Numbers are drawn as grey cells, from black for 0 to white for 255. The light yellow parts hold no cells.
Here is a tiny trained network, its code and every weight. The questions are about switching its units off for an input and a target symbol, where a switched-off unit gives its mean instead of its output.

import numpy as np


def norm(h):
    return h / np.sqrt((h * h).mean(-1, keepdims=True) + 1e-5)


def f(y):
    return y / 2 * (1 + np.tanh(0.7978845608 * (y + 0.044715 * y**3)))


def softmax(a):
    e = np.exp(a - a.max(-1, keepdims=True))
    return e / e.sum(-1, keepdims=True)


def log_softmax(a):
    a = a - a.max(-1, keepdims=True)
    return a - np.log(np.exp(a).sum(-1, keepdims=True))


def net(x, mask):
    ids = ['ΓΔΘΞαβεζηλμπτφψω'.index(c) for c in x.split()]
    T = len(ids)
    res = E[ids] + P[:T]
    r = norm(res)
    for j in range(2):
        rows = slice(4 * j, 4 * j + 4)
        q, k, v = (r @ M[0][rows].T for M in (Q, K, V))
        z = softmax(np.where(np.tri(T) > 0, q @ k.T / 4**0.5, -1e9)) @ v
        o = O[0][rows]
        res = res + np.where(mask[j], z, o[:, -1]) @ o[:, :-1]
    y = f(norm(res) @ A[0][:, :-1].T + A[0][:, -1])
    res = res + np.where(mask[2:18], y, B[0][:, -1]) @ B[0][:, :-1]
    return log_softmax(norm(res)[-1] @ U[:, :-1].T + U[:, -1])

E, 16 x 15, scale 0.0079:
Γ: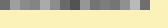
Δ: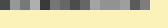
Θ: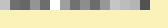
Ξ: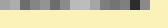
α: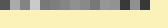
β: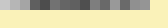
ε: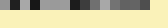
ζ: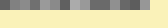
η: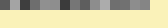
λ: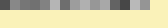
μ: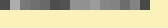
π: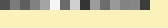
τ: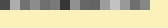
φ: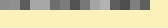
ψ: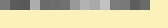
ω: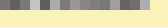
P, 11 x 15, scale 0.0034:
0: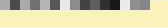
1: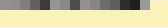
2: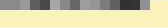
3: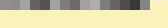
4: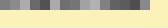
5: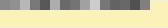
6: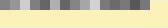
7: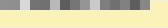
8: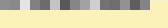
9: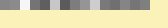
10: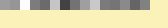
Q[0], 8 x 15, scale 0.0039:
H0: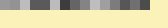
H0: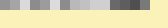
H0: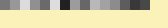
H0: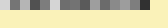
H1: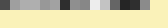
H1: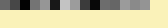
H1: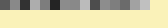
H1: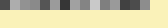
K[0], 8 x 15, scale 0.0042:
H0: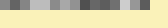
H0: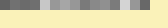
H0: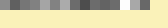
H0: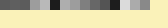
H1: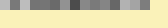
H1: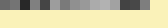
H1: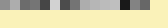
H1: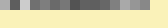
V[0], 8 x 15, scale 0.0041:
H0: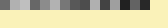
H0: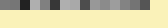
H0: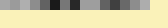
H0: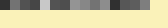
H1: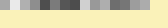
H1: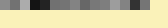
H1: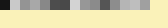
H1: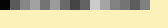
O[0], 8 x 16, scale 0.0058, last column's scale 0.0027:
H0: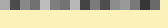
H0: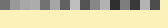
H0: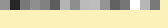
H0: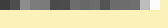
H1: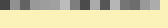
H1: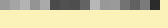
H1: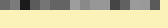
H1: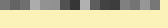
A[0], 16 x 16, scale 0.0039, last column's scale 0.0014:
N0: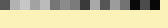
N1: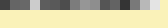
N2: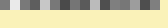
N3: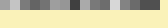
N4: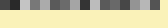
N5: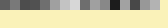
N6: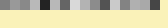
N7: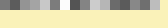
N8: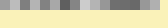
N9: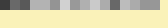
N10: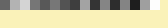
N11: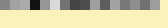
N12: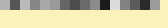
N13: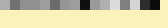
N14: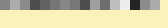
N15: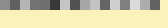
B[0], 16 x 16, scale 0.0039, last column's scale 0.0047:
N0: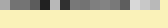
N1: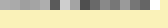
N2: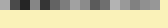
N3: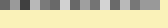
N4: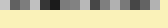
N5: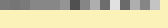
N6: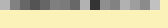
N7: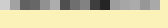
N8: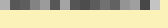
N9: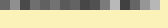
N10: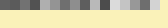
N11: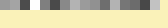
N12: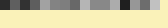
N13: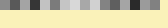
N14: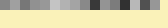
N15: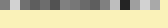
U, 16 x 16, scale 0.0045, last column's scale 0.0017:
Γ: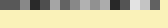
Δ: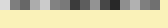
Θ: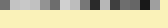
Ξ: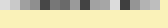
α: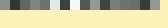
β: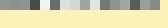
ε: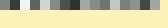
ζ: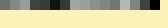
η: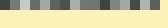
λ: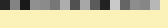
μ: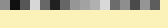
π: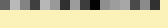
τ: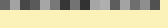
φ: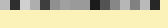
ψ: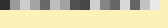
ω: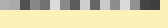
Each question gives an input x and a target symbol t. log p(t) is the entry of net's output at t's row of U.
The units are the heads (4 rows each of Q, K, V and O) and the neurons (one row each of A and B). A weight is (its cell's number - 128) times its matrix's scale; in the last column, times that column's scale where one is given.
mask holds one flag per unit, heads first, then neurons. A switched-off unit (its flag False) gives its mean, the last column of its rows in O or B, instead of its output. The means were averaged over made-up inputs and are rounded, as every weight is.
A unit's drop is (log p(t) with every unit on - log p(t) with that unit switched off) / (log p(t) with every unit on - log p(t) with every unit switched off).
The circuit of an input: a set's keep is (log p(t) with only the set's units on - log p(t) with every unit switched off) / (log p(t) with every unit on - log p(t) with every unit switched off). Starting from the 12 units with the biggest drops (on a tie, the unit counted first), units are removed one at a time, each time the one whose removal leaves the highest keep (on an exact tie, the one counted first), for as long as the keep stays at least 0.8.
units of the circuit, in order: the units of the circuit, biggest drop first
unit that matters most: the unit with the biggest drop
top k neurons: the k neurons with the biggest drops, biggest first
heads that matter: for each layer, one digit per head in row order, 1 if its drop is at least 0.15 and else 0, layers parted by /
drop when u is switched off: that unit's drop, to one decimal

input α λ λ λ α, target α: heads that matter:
10
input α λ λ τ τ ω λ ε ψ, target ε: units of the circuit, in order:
[H1]
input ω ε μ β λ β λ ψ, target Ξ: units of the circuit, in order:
[H1, N0]
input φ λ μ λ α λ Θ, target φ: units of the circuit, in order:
[H0, H1]
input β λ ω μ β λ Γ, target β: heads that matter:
11
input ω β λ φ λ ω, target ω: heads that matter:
10
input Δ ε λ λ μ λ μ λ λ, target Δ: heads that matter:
11
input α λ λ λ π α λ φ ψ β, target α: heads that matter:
10
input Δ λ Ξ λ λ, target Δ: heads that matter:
01
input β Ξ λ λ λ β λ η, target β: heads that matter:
11
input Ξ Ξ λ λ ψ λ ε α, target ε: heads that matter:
01
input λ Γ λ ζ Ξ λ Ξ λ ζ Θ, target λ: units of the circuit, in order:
[H0, N12]
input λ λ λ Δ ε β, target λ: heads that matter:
10
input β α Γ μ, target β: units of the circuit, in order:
[H0, N13]
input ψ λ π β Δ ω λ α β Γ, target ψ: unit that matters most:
H0
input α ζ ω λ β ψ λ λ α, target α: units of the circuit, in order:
[H0, N0]
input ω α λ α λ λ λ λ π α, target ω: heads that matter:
10
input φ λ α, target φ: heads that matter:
11
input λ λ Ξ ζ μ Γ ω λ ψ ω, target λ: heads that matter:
11
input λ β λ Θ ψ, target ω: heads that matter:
10
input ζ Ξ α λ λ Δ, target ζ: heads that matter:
01
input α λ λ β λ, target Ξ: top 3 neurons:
[N0, N4, N10]
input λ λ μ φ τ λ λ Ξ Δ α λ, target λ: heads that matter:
11
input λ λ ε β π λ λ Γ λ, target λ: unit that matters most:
H1
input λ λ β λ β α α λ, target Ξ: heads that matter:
01
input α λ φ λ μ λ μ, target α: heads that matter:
10
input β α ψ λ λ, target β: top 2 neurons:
[N13, N0]
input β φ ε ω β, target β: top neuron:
[N13]
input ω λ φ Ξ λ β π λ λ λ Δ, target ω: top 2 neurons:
[N14, N3]
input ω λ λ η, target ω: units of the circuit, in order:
[H0, H1]
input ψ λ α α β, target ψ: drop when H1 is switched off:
-0.1
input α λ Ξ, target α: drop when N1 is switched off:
0.1
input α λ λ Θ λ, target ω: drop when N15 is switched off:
0.0
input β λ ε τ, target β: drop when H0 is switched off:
0.6
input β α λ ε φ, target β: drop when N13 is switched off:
0.7
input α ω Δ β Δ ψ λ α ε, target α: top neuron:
[N11]
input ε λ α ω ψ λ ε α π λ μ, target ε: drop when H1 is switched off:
1.4
